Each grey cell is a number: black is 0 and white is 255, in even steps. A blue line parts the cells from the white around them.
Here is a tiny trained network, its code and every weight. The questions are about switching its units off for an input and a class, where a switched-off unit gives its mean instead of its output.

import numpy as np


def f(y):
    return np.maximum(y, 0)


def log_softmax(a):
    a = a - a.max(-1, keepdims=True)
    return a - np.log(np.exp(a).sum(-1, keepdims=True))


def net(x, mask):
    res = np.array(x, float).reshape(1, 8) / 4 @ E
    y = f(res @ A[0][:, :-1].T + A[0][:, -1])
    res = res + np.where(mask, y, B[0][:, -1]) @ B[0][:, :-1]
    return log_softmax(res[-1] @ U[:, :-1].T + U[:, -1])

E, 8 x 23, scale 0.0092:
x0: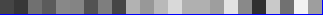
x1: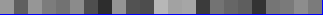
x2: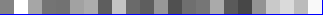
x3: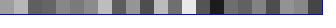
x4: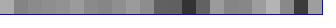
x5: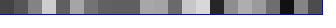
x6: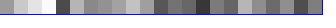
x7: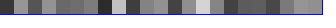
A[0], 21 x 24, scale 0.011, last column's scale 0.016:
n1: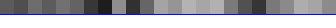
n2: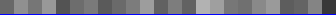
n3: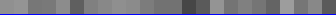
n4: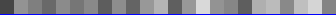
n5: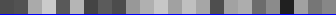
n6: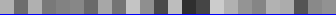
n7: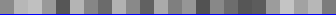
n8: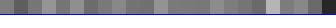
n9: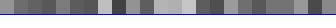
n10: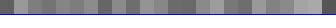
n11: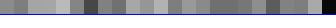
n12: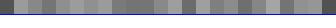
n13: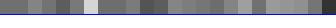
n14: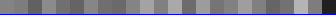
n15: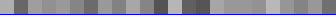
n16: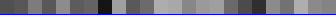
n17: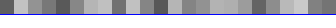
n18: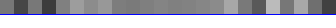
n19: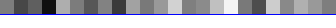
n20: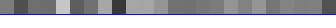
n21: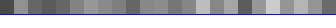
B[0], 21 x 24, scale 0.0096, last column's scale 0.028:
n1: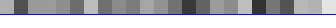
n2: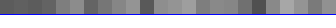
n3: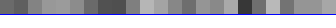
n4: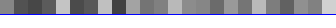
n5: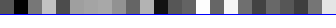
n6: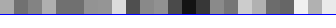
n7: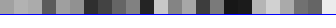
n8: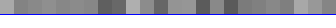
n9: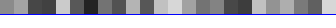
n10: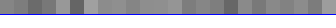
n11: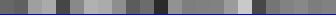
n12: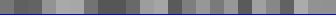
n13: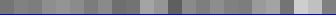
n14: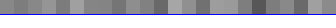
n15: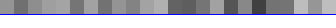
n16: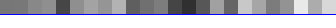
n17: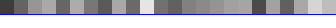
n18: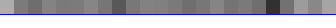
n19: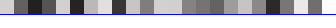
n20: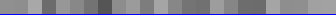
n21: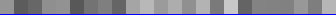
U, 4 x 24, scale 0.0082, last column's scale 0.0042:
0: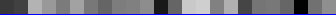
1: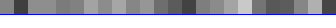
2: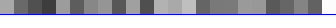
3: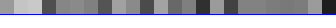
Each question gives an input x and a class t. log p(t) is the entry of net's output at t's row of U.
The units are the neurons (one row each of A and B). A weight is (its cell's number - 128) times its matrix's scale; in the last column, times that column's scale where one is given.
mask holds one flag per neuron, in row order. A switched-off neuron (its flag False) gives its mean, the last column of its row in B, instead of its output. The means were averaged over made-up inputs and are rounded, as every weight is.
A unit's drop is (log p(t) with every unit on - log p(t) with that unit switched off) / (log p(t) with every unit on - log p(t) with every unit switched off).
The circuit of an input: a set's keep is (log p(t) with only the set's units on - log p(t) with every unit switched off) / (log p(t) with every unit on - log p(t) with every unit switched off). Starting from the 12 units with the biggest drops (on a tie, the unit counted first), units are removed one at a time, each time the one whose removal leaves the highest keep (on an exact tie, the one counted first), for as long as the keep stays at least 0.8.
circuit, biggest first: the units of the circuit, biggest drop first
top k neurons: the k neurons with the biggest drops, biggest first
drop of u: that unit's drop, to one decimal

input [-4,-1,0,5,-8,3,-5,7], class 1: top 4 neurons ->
(n1; n7; n19; n16)
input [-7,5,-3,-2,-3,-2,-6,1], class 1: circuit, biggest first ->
(n7)
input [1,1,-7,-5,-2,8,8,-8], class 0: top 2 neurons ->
(n5; n19)
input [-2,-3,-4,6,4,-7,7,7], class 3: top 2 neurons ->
(n5; n19)
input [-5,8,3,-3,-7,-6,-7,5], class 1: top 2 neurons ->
(n1; n16)
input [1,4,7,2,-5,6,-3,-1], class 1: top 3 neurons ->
(n1; n5; n16)
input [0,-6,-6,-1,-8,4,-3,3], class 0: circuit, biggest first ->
(n5; n6)
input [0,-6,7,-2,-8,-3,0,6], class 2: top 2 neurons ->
(n4; n5)
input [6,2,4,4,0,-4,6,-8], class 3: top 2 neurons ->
(n7; n6)
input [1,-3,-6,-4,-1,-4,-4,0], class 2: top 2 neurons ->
(n19; n5)
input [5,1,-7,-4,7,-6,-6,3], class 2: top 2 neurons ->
(n19; n5)
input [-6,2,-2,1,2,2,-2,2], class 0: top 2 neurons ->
(n19; n6)
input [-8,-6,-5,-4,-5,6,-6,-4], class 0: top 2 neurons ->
(n19; n6)
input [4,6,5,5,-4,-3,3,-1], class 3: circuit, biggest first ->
(n7)
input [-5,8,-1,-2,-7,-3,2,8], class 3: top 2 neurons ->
(n5; n7)
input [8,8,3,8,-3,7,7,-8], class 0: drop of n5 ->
1.5
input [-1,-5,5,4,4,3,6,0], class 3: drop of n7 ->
0.0
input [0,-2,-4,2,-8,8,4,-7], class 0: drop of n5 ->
0.3
